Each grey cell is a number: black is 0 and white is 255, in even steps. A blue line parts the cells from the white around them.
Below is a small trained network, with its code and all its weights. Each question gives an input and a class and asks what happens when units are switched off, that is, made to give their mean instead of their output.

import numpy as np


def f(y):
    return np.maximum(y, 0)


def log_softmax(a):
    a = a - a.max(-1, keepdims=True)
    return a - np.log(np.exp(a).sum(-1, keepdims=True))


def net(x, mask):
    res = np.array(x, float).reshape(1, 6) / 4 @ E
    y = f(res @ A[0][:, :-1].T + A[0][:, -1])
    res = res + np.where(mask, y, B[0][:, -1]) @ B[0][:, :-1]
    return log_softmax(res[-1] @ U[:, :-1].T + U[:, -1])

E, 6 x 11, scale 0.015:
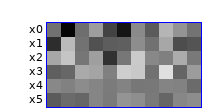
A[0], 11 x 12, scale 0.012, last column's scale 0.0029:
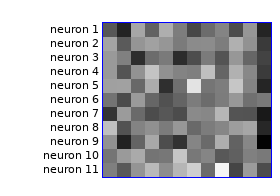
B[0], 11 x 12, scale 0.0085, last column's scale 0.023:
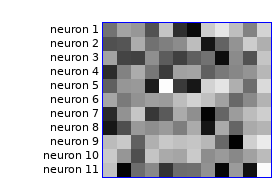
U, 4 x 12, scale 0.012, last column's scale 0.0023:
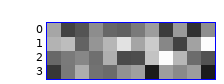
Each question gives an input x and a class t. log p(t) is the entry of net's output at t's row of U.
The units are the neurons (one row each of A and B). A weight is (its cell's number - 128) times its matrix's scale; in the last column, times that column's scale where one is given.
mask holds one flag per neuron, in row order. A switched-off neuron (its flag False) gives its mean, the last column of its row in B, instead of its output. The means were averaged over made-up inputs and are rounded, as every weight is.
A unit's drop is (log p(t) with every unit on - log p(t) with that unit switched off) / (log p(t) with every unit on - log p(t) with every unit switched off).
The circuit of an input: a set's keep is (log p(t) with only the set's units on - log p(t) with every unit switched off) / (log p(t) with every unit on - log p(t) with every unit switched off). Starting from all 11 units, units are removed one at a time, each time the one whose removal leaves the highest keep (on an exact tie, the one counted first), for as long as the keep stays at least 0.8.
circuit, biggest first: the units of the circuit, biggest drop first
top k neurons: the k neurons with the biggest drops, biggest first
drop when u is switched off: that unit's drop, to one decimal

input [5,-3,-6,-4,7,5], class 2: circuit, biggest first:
(neuron 1)
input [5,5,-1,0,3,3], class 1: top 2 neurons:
(neuron 9; neuron 6)
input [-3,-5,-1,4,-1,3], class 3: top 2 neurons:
(neuron 9; neuron 3)
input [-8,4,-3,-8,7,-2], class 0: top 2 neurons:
(neuron 9; neuron 3)
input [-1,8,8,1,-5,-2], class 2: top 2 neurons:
(neuron 5; neuron 2)
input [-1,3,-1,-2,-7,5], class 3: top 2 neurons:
(neuron 11; neuron 9)
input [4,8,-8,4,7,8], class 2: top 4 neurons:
(neuron 1; neuron 2; neuron 8; neuron 4)
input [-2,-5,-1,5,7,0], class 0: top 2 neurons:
(neuron 11; neuron 7)
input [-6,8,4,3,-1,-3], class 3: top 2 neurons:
(neuron 7; neuron 9)
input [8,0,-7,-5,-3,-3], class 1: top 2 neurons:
(neuron 9; neuron 5)
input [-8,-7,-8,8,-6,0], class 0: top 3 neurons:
(neuron 11; neuron 9; neuron 5)
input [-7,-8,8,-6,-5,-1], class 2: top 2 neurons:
(neuron 5; neuron 9)
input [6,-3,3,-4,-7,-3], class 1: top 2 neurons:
(neuron 9; neuron 11)
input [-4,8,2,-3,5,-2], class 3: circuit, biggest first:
(neuron 7)
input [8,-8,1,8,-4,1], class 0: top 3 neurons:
(neuron 11; neuron 7; neuron 10)
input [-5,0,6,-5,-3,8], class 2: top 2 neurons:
(neuron 11; neuron 9)
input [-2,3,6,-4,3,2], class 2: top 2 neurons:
(neuron 11; neuron 5)
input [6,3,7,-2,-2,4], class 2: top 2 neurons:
(neuron 5; neuron 10)
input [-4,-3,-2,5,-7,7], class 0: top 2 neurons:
(neuron 9; neuron 11)
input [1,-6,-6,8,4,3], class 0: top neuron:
(neuron 11)
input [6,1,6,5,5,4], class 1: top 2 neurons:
(neuron 9; neuron 1)
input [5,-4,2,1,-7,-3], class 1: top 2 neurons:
(neuron 9; neuron 7)
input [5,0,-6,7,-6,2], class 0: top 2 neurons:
(neuron 11; neuron 5)
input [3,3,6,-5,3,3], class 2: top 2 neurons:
(neuron 5; neuron 11)
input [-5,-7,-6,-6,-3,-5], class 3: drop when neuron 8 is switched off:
0.4
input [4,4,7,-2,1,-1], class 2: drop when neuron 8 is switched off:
0.0
